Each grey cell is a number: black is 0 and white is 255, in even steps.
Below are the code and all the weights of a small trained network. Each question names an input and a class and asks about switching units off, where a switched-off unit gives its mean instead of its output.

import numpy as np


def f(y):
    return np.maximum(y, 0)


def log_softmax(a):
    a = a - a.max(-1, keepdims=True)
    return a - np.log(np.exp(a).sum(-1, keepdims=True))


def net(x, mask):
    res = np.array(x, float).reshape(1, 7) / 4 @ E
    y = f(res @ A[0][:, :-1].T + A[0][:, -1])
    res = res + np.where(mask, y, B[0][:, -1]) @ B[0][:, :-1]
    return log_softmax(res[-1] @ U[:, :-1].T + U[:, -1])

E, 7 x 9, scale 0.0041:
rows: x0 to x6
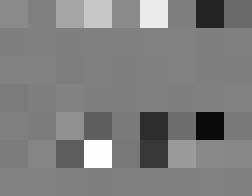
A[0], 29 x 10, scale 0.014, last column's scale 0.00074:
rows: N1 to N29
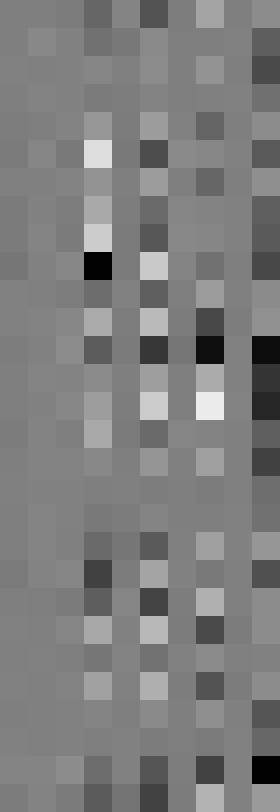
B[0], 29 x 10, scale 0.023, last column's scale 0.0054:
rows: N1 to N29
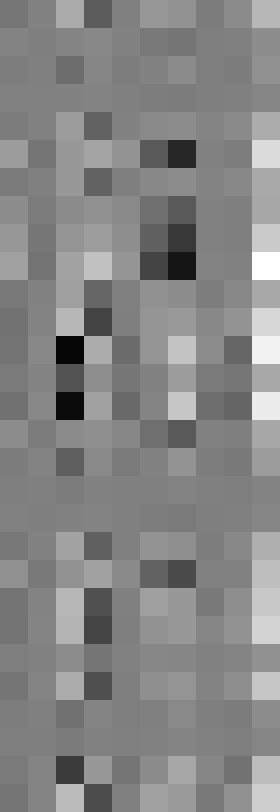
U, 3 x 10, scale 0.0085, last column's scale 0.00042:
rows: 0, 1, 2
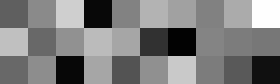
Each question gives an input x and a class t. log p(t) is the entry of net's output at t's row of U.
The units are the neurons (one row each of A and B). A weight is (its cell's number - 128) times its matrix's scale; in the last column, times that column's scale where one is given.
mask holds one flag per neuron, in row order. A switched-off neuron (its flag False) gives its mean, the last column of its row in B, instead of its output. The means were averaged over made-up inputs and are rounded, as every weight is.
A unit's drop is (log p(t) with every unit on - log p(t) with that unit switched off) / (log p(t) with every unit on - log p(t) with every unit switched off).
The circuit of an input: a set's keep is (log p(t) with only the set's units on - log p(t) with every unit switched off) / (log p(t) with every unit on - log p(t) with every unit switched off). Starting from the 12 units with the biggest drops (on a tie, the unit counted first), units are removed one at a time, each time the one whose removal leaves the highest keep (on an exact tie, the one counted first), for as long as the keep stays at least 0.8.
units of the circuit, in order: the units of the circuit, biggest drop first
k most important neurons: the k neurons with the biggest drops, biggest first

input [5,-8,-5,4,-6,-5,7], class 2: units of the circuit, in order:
[N15]
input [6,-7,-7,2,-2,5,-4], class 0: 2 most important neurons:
[N10 N12]
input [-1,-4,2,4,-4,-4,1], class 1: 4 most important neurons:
[N13 N10 N28 N21]
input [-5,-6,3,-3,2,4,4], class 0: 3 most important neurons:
[N10 N29 N22]
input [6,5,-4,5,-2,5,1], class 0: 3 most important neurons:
[N10 N12 N23]
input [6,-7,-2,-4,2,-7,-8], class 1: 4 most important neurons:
[N10 N21 N29 N22]
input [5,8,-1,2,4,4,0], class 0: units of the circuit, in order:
[N10 N15]
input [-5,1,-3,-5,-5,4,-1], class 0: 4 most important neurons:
[N13 N10 N29 N22]
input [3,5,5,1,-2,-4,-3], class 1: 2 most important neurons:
[N10 N29]
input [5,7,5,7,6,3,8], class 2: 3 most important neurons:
[N13 N28 N29]
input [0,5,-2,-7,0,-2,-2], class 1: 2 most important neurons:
[N13 N15]
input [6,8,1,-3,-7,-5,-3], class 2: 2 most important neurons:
[N15 N29]
